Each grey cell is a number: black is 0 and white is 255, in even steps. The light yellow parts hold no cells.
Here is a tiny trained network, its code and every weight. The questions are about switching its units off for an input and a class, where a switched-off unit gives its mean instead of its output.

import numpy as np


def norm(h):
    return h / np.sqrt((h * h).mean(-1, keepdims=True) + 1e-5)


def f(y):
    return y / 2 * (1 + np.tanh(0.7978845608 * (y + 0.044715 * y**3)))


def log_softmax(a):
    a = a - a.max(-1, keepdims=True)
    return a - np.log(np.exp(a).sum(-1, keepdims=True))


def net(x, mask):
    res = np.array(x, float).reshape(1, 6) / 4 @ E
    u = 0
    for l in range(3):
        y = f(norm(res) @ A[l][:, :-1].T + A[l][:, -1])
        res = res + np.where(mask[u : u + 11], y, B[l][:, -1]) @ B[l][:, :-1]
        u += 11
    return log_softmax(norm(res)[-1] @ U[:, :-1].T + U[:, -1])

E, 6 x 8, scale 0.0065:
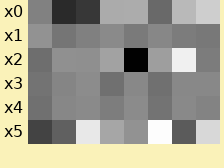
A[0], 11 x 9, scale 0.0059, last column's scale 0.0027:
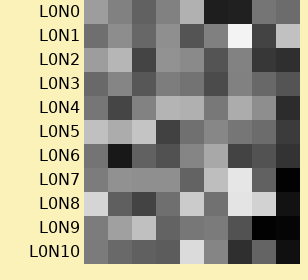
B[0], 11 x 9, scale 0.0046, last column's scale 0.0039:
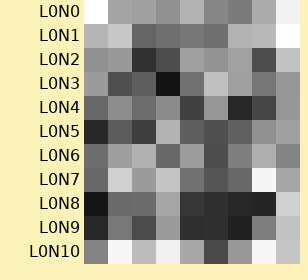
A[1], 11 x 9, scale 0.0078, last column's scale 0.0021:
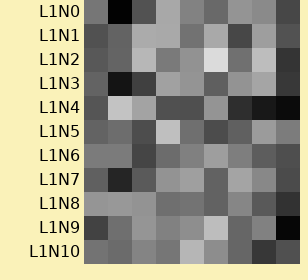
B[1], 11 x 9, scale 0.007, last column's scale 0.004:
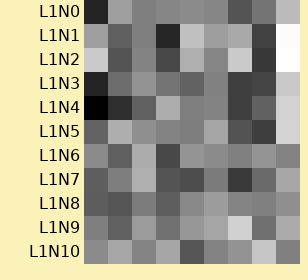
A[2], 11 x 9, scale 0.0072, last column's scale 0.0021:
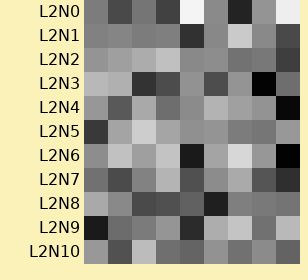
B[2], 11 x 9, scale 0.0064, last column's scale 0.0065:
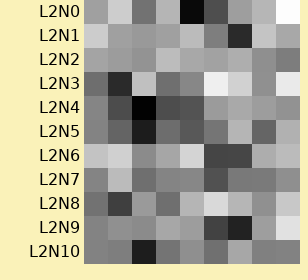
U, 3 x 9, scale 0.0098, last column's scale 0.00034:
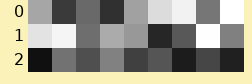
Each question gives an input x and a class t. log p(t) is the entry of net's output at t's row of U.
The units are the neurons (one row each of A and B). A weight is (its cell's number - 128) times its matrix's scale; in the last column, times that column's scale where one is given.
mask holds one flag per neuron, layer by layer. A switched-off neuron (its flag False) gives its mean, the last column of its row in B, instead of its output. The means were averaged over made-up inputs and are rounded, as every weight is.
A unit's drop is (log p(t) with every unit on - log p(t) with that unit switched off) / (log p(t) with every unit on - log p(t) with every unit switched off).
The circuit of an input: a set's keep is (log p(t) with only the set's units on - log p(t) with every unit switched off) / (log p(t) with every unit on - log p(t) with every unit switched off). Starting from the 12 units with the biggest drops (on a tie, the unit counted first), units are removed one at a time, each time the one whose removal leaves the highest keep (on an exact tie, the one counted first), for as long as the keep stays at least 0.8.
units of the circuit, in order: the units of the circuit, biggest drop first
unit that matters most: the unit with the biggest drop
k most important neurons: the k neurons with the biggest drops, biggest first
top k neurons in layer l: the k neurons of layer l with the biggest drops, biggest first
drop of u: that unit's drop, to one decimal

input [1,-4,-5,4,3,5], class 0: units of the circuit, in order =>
(L1N2)
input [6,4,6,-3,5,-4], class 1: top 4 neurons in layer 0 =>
(L0N1, L0N9, L0N5, L0N7)
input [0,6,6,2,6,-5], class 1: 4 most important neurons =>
(L2N6, L1N1, L1N2, L2N1)
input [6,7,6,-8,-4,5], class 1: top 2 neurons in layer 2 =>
(L2N9, L2N6)
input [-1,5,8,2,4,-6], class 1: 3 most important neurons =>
(L2N6, L1N1, L1N2)
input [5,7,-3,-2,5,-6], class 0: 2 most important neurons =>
(L2N3, L0N0)
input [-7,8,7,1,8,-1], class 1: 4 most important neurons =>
(L0N1, L2N6, L0N8, L0N7)
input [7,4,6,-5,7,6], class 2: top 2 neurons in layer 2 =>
(L2N9, L2N3)
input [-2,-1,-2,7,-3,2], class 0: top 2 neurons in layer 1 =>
(L1N1, L1N2)
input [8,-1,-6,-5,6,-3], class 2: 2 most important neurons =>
(L0N8, L1N3)
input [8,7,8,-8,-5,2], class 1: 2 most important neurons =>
(L0N1, L2N6)
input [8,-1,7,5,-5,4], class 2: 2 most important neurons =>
(L1N3, L1N0)
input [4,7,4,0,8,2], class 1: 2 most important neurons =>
(L0N1, L0N7)
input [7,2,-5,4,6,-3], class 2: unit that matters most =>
L0N8
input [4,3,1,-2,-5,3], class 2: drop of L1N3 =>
0.1
